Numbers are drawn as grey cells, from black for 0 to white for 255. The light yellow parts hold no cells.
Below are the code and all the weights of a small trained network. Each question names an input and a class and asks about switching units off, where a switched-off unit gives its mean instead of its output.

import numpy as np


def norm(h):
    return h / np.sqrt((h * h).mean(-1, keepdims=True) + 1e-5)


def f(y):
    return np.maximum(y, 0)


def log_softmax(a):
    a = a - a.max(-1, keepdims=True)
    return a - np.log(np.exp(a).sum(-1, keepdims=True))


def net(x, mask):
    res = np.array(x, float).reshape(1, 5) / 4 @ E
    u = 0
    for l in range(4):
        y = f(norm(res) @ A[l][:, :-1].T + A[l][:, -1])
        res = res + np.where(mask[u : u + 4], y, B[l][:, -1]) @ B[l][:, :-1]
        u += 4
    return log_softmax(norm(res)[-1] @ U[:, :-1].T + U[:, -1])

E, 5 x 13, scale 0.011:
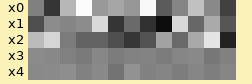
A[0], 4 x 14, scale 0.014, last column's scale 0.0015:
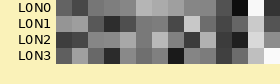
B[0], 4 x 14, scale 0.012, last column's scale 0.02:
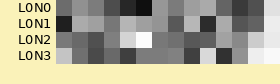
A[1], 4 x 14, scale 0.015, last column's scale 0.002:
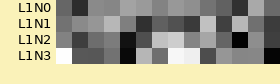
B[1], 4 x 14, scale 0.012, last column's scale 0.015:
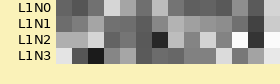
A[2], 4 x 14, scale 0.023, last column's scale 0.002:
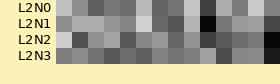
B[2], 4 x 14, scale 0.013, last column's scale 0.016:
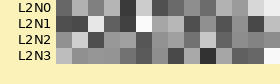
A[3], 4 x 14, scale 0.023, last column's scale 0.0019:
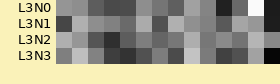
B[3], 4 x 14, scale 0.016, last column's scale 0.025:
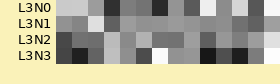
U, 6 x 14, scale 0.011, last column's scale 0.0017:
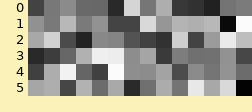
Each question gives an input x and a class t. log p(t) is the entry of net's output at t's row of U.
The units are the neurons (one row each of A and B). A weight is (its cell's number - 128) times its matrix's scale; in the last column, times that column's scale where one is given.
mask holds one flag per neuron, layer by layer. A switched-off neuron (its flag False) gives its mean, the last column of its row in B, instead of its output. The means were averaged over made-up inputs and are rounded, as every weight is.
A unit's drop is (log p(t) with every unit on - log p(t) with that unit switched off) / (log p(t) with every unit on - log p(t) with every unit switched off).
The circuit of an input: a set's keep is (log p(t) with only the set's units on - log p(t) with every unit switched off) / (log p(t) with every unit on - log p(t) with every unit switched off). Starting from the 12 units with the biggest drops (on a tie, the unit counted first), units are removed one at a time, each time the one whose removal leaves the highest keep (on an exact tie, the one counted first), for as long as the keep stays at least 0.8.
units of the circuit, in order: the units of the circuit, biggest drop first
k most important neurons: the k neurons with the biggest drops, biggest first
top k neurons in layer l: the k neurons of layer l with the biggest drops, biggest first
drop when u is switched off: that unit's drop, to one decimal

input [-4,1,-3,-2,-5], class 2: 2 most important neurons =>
[L0N2, L3N0]
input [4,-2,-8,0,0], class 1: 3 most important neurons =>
[L0N0, L1N2, L3N3]
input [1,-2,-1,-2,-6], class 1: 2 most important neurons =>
[L1N2, L0N1]
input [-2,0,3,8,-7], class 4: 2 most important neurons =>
[L0N0, L0N1]
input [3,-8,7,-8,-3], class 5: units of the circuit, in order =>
[L1N3]
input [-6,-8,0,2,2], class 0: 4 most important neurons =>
[L0N2, L0N0, L3N3, L0N3]
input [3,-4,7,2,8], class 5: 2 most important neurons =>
[L0N1, L1N3]
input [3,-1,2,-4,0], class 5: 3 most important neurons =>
[L0N1, L0N0, L0N2]
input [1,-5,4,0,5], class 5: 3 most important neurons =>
[L1N3, L0N2, L0N1]
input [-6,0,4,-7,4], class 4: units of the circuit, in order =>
[L0N1, L2N1]
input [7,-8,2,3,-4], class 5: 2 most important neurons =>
[L1N3, L0N0]
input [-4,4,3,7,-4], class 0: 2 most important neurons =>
[L0N2, L3N3]
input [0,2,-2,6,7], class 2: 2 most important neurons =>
[L0N2, L0N1]
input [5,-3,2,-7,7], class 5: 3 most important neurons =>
[L0N1, L0N0, L1N3]
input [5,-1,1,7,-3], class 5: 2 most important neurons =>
[L0N1, L0N0]
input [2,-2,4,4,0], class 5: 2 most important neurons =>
[L0N1, L0N0]
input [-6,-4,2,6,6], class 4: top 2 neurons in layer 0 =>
[L0N1, L0N0]
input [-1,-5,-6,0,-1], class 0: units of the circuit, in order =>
[L0N0]
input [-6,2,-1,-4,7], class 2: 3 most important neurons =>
[L0N3, L3N0, L0N0]
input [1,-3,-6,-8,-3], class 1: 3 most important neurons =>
[L0N0, L1N2, L0N1]
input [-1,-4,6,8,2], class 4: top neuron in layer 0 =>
[L0N3]
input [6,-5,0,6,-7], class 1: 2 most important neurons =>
[L1N2, L0N2]
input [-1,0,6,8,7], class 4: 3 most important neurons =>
[L0N0, L0N3, L1N2]
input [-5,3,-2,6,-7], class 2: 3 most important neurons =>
[L0N3, L3N0, L0N2]
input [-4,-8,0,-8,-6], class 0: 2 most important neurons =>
[L0N2, L0N0]
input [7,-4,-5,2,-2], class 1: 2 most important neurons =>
[L1N2, L0N0]
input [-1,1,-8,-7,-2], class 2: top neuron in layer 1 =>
[L1N1]
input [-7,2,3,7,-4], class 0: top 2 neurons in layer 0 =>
[L0N2, L0N3]
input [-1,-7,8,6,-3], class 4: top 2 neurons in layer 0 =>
[L0N3, L0N1]
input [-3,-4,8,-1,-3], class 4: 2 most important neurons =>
[L0N1, L0N0]
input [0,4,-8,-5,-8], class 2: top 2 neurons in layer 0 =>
[L0N2, L0N0]
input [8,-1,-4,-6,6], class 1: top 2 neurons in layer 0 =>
[L0N0, L0N1]
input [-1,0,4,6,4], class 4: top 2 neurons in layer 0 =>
[L0N0, L0N3]
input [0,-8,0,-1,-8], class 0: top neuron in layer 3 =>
[L3N0]
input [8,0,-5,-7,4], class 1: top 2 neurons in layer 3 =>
[L3N3, L3N2]
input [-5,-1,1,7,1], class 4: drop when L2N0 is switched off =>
0.1
